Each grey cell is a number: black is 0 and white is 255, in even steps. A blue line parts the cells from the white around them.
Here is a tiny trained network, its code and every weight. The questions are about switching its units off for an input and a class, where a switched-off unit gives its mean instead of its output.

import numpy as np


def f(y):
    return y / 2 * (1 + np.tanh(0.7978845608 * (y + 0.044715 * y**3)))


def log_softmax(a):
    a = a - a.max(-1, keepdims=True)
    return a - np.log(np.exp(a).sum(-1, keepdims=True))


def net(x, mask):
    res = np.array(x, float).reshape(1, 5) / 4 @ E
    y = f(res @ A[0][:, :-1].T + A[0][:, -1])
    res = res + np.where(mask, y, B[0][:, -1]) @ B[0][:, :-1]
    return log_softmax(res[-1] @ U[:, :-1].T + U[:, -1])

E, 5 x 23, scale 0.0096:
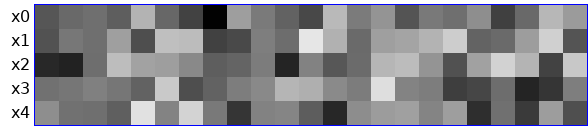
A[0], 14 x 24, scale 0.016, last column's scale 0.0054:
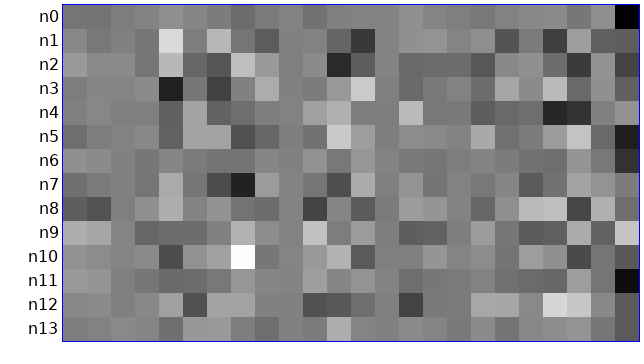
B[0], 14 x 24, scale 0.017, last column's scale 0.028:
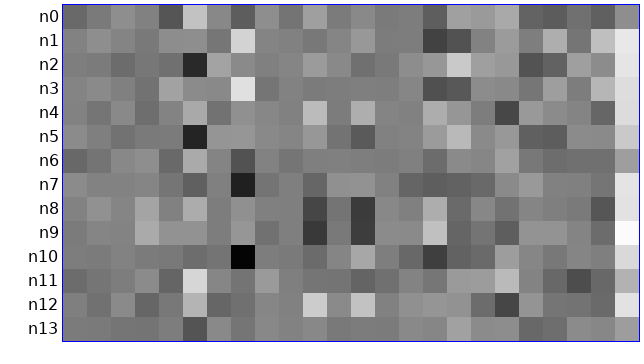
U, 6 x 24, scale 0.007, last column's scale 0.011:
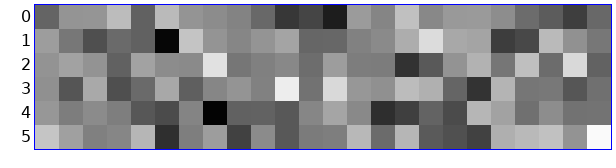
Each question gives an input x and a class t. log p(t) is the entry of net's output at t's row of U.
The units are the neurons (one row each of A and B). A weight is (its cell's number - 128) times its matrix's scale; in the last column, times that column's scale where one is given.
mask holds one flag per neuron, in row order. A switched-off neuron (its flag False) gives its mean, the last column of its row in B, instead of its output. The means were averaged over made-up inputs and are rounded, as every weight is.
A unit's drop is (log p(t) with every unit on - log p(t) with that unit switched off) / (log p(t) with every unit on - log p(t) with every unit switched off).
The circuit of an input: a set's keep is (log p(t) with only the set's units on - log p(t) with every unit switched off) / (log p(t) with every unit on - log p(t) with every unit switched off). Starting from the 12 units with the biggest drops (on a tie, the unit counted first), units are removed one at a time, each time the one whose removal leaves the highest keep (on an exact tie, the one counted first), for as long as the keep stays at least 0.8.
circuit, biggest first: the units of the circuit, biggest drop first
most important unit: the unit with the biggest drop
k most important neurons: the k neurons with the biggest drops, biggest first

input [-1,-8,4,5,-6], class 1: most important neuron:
[n2]
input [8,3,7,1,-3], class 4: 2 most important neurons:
[n7 n9]
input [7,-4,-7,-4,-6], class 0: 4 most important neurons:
[n9 n10 n11 n1]
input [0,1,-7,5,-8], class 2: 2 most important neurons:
[n3 n8]
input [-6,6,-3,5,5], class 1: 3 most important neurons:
[n5 n7 n12]
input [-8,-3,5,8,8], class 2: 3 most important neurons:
[n1 n12 n7]
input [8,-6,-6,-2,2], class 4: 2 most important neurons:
[n7 n8]
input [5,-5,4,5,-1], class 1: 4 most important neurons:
[n2 n12 n10 n9]
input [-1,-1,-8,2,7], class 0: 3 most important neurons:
[n9 n3 n11]
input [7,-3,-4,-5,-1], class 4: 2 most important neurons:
[n7 n4]
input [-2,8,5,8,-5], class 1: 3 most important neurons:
[n5 n12 n13]
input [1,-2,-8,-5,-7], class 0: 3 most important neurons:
[n9 n1 n11]
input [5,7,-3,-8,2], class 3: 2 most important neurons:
[n12 n2]
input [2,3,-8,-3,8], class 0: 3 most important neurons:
[n9 n3 n11]
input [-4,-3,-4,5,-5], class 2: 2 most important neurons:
[n3 n12]
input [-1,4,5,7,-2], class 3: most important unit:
n4
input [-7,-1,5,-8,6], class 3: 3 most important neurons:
[n12 n7 n3]
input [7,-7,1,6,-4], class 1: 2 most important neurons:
[n2 n10]
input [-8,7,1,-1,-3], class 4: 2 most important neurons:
[n10 n2]
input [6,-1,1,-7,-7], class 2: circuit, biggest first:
[n3]
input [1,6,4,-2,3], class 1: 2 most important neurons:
[n5 n9]
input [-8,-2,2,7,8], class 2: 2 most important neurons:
[n1 n7]
